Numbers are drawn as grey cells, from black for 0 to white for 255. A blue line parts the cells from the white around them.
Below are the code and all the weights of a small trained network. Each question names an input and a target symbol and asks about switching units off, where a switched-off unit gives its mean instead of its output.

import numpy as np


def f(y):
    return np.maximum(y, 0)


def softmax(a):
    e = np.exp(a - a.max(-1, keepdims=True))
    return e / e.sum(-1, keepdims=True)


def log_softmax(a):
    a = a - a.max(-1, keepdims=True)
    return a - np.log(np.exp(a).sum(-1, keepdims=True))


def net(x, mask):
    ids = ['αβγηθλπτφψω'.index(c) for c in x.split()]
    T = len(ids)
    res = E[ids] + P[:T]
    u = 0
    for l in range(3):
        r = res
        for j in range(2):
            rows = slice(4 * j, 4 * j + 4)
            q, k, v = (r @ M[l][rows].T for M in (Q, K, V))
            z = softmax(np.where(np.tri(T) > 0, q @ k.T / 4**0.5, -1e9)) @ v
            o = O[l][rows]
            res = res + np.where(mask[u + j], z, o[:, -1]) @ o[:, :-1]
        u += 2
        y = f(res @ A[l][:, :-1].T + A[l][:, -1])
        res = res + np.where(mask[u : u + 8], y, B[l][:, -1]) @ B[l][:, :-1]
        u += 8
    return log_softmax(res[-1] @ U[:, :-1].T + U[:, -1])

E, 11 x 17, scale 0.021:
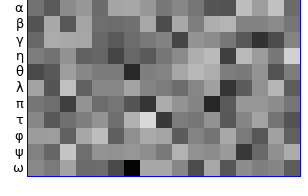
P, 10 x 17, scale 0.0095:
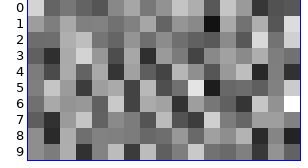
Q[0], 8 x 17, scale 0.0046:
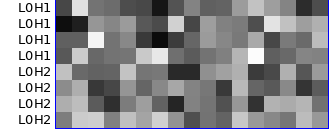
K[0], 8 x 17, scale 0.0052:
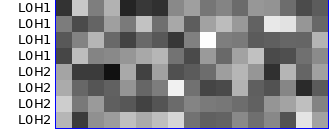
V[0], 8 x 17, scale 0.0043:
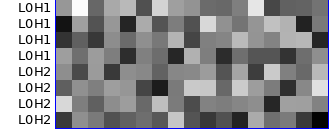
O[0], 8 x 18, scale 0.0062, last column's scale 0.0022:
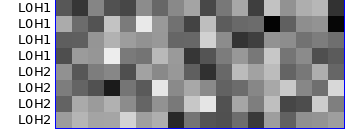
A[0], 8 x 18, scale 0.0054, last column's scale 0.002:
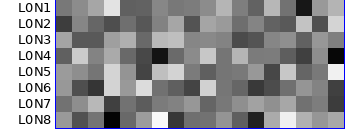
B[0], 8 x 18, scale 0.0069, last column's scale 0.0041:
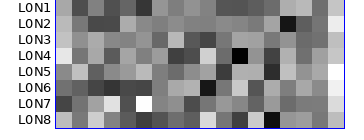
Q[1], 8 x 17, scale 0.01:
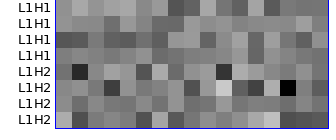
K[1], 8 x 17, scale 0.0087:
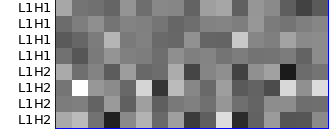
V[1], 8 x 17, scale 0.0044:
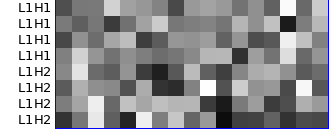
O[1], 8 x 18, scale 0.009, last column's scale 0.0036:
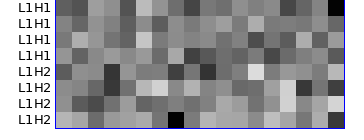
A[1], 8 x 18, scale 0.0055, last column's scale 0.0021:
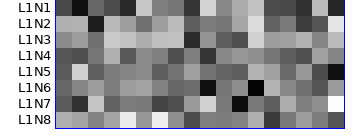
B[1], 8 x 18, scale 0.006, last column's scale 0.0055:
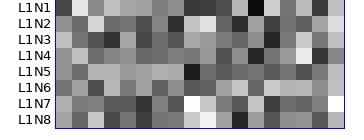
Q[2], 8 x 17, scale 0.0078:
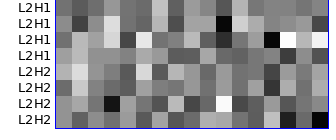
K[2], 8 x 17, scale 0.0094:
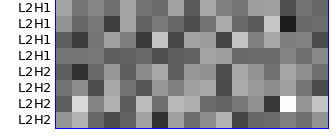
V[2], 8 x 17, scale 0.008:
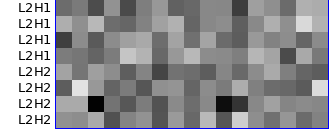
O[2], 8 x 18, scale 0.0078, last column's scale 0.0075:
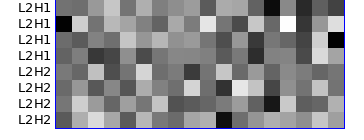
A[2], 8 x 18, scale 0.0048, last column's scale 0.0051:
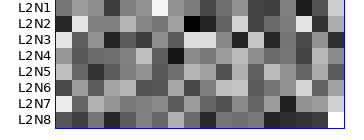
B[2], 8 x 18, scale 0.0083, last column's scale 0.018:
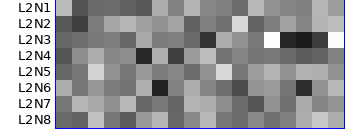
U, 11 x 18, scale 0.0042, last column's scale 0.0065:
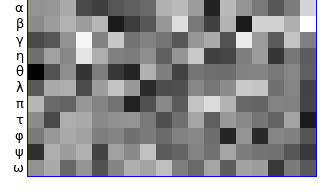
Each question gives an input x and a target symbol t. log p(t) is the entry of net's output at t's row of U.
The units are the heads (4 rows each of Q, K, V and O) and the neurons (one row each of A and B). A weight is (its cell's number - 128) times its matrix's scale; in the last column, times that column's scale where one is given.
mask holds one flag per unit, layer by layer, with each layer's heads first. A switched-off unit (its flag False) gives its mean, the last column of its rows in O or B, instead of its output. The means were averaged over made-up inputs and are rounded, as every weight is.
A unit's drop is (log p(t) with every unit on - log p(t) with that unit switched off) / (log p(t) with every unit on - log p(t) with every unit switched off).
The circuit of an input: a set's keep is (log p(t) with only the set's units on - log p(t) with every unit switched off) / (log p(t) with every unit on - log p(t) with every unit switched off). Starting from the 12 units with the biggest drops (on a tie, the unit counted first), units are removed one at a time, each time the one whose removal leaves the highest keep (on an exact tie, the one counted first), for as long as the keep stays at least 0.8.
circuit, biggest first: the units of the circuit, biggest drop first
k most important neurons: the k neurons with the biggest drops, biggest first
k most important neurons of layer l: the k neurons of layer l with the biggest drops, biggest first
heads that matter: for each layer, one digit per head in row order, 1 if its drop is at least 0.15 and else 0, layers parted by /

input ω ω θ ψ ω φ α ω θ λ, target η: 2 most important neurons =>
L2N3, L2N8
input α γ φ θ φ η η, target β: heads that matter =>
11 / 10 / 00
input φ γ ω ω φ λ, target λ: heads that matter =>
11 / 01 / 11
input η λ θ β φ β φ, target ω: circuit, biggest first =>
L1H2, L2H2, L2H1
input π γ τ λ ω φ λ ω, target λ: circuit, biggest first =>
L1H2, L2H2
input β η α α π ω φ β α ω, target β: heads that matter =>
11 / 10 / 00
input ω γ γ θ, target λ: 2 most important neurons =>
L2N3, L0N6
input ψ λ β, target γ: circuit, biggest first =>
L2H2, L1H2
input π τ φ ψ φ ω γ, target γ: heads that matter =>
11 / 01 / 01
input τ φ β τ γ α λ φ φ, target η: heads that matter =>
00 / 01 / 11
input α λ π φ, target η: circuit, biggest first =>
L2H2, L2H1
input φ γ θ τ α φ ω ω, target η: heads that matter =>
00 / 01 / 01
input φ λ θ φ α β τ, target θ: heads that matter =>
01 / 01 / 10
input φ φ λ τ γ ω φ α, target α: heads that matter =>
10 / 00 / 00
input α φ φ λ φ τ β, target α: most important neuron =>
L0N4
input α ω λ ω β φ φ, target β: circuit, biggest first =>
L2N3
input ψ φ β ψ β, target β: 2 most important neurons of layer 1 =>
L1N1, L1N2
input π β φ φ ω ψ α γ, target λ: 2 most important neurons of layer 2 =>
L2N3, L2N6
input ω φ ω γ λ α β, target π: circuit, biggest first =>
L2H1, L2H2, L1H2
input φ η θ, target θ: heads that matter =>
11 / 01 / 10
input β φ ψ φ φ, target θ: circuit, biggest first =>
L0H1, L1H2
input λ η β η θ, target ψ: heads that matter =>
01 / 01 / 11
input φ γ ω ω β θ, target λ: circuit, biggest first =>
L1H2, L2H2
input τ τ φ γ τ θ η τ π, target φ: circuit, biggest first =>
L2H1, L0H1, L1H2
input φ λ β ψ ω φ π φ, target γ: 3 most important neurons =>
L2N2, L0N4, L1N7
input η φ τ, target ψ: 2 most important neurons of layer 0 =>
L0N6, L0N4
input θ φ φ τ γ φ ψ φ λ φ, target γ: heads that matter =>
10 / 00 / 00
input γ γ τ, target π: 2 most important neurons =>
L2N3, L0N6
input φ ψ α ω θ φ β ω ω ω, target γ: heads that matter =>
01 / 10 / 00
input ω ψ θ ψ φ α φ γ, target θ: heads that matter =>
00 / 01 / 10
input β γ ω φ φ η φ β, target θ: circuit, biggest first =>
L1H2, L2H1
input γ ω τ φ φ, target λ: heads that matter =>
10 / 01 / 01
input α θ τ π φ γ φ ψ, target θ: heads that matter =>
00 / 01 / 10
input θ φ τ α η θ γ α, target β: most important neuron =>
L0N6
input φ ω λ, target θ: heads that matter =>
11 / 01 / 10
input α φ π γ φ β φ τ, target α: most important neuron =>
L0N5
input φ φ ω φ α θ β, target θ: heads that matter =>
10 / 01 / 10
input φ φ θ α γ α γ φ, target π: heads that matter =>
00 / 01 / 11
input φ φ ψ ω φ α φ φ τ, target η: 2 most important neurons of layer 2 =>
L2N3, L2N8
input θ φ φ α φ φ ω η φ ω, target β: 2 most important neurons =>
L2N3, L0N4
